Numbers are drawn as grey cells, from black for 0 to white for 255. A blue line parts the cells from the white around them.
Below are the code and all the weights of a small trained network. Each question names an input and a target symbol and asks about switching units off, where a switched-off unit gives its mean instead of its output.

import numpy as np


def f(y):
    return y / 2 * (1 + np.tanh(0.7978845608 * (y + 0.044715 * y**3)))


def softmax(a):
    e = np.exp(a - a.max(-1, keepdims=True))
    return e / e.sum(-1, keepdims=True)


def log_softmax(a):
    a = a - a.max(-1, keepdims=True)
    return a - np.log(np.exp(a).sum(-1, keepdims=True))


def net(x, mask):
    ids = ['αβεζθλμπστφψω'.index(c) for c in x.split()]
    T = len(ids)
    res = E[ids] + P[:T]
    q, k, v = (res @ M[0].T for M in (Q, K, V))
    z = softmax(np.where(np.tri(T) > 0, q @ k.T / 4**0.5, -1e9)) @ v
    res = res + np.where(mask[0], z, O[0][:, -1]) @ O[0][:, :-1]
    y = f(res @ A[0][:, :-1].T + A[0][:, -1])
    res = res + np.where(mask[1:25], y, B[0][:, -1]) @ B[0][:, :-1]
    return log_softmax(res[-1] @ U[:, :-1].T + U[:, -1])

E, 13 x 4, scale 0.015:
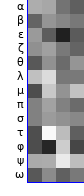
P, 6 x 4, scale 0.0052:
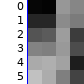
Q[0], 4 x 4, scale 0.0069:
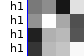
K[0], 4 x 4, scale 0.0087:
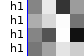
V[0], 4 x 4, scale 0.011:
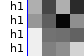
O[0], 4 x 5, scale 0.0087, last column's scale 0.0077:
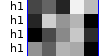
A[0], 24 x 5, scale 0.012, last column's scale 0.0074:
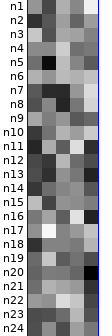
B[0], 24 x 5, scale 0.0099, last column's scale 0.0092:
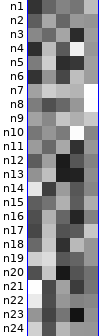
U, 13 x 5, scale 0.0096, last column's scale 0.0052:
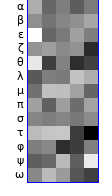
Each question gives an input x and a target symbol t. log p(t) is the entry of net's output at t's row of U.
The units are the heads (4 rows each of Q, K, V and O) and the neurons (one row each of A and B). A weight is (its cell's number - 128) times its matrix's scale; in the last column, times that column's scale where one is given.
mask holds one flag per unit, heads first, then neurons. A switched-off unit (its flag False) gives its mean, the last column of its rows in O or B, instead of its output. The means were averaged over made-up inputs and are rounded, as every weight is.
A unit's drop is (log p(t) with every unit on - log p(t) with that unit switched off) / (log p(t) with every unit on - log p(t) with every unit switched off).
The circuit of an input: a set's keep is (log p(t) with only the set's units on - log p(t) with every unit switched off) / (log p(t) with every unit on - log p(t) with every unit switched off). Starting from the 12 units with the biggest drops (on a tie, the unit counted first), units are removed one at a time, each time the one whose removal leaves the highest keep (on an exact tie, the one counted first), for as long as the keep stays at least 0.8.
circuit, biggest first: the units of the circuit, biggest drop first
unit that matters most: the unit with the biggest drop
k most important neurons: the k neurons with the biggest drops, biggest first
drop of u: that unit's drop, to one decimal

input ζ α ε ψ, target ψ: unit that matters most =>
n3
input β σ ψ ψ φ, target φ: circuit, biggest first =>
(n5; h1)
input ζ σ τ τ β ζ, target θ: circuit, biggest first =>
(n7; h1; n4)
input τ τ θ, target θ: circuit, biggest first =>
(h1; n7)
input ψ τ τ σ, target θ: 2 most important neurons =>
(n7; n3)
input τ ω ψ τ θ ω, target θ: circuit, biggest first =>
(h1; n7; n4)
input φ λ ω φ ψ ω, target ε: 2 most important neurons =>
(n17; n1)
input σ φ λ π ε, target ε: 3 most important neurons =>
(n24; n14; n7)
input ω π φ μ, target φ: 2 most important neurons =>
(n7; n17)
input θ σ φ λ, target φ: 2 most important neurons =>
(n7; n17)
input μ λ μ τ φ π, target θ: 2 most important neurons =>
(n7; n4)
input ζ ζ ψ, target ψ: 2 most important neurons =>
(n3; n1)
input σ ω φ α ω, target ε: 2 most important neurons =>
(n1; n24)
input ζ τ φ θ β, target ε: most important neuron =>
(n1)
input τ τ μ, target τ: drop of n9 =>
0.2
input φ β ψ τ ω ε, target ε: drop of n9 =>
-0.1
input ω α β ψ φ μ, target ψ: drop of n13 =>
0.0
